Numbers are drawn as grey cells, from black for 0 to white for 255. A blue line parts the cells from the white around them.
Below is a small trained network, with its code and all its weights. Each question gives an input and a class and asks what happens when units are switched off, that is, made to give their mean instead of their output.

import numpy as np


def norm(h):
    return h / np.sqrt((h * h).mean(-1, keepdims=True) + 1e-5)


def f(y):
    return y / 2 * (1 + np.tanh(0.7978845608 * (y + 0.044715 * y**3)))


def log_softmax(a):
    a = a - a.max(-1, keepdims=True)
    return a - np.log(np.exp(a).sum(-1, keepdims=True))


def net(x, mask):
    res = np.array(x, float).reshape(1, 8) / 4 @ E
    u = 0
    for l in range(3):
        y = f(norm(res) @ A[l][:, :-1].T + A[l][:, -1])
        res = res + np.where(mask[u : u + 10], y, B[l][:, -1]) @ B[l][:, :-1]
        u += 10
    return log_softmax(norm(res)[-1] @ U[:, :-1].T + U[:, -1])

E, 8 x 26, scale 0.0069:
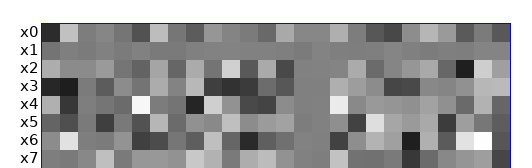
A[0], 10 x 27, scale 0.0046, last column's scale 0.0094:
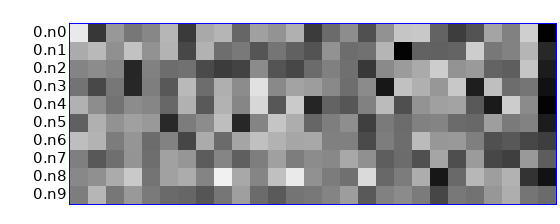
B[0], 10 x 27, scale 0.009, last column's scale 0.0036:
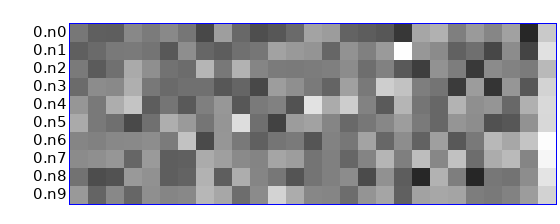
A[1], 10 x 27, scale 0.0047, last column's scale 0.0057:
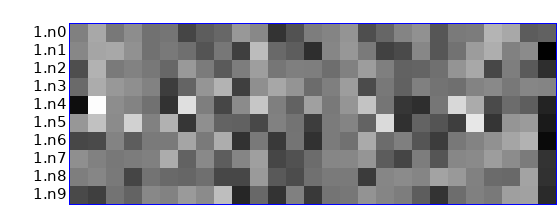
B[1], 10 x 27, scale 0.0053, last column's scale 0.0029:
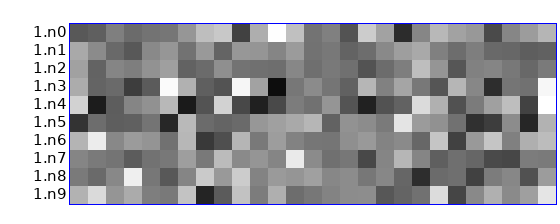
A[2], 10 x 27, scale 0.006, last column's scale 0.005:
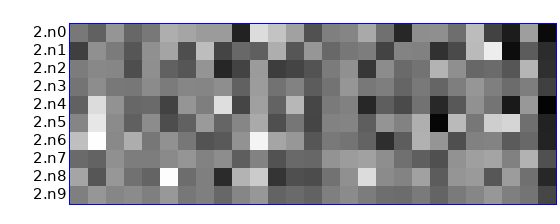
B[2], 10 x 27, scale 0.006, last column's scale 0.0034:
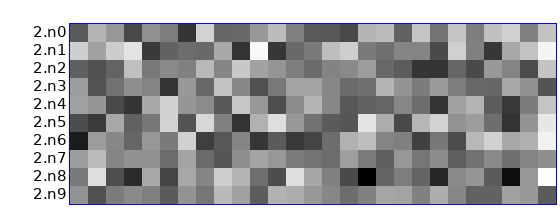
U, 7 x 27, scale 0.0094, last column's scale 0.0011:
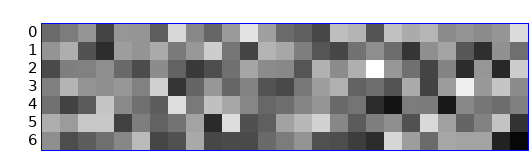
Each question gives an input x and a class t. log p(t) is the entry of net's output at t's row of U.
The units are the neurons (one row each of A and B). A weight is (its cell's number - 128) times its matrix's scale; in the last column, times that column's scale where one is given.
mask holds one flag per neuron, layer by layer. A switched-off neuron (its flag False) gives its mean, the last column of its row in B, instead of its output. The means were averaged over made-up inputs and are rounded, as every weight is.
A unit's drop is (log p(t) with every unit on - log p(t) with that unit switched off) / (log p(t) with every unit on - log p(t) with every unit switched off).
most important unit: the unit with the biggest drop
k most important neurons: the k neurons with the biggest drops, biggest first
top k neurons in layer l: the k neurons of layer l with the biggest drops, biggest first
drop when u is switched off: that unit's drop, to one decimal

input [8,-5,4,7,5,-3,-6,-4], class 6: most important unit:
1.n4
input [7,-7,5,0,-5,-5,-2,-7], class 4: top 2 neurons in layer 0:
0.n2; 0.n0
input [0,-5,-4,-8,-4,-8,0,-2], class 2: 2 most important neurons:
0.n1; 1.n5
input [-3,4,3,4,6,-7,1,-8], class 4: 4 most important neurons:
0.n2; 2.n2; 0.n3; 1.n3
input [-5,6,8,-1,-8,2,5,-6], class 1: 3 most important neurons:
0.n5; 2.n4; 2.n1
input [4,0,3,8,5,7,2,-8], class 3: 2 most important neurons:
1.n6; 1.n9
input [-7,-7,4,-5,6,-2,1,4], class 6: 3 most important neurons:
0.n0; 1.n3; 0.n5
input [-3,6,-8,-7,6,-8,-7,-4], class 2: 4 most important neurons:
0.n1; 1.n5; 0.n9; 0.n4
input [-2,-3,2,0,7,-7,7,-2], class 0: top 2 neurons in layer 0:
0.n5; 0.n9
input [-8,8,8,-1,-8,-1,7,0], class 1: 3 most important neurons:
0.n5; 2.n4; 0.n7
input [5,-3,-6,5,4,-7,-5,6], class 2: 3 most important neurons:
0.n1; 1.n5; 0.n9
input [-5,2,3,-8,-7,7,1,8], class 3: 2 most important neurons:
0.n6; 2.n6
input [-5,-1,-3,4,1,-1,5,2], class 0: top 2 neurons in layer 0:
0.n6; 0.n9
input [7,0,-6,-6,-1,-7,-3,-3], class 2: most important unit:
0.n1
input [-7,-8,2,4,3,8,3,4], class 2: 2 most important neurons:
0.n3; 1.n4
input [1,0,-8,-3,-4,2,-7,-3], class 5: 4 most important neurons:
2.n1; 0.n9; 1.n0; 2.n5
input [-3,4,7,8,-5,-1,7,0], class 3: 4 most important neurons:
1.n9; 1.n6; 0.n7; 2.n7
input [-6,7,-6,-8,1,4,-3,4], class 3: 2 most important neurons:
0.n6; 2.n6
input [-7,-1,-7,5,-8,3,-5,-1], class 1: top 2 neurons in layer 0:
0.n5; 0.n4
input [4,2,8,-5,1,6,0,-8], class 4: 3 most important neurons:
0.n2; 2.n2; 2.n1
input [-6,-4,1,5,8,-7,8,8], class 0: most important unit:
2.n5
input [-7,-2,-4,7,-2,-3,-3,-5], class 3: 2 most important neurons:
1.n9; 1.n6
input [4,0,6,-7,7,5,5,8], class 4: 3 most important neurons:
0.n8; 1.n3; 0.n5
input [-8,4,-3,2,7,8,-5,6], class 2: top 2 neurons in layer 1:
1.n3; 1.n4
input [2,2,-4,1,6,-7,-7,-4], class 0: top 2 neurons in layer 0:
0.n7; 0.n3
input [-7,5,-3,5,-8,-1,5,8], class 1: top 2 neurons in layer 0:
0.n5; 0.n7
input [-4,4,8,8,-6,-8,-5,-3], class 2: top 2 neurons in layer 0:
0.n1; 0.n6
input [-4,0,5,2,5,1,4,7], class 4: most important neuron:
0.n8
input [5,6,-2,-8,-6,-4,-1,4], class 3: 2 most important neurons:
2.n6; 0.n6
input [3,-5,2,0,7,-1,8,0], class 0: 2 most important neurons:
2.n5; 1.n3
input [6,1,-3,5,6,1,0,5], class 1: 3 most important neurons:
2.n8; 0.n6; 0.n0
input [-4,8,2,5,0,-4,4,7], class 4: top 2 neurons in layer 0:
0.n8; 0.n6
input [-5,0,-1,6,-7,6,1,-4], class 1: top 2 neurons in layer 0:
0.n5; 0.n6
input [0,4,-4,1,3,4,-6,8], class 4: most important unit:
0.n8
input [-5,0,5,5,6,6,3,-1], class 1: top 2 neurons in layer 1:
1.n5; 1.n4
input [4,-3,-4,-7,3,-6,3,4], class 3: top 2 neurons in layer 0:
0.n6; 0.n3
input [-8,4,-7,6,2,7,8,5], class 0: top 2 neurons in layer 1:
1.n4; 1.n0
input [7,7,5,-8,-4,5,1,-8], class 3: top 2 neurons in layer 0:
0.n6; 0.n8
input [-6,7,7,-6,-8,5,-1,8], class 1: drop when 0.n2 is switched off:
0.1
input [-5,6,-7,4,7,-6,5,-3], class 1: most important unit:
2.n8
